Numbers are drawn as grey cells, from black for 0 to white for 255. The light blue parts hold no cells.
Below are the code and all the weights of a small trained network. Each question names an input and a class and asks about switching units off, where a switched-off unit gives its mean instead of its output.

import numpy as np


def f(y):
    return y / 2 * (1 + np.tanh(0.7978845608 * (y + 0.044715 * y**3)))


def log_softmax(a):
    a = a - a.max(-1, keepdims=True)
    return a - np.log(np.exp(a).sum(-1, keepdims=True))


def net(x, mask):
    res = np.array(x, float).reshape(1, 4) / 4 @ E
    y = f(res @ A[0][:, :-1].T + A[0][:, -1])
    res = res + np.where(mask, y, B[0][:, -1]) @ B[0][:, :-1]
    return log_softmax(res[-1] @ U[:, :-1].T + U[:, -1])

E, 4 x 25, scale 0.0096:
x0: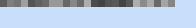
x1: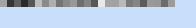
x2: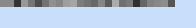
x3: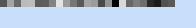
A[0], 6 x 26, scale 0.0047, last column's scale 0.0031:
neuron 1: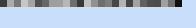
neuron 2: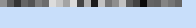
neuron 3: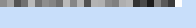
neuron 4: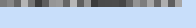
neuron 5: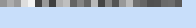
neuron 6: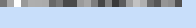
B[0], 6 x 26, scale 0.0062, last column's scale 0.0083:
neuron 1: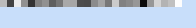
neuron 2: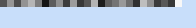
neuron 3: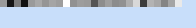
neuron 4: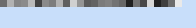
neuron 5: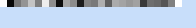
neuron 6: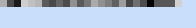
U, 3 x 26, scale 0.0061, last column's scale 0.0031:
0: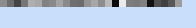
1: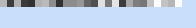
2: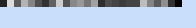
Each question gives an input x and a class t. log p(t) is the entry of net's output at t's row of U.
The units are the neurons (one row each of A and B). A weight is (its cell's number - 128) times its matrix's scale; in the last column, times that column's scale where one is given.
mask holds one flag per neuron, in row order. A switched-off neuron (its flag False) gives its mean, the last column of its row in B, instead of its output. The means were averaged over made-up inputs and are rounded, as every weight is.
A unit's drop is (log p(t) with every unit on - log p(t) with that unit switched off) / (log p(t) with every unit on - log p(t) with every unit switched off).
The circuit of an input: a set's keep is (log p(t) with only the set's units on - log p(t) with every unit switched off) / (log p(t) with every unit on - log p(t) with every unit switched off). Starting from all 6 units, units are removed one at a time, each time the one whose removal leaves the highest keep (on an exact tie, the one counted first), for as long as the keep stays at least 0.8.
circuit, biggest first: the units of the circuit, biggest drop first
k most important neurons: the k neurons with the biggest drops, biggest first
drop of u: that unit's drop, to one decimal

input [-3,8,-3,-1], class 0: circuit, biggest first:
neuron 1
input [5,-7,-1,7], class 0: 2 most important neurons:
neuron 5; neuron 6
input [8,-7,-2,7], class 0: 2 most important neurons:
neuron 5; neuron 6
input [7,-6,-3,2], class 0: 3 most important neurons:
neuron 6; neuron 5; neuron 2
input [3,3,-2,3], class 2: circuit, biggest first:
neuron 5; neuron 3
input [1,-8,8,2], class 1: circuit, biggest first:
neuron 5; neuron 1
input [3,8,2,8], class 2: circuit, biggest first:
neuron 2; neuron 5
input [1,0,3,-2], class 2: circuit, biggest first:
neuron 1; neuron 5
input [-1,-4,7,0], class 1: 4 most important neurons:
neuron 2; neuron 6; neuron 3; neuron 5
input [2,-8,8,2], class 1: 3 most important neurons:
neuron 5; neuron 1; neuron 2
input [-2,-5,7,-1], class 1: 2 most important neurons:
neuron 2; neuron 6
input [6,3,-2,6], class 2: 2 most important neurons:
neuron 3; neuron 4
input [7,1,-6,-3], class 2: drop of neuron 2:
-0.1
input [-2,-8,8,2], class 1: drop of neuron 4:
0.0
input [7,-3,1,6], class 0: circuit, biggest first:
neuron 5
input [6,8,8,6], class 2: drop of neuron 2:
0.1
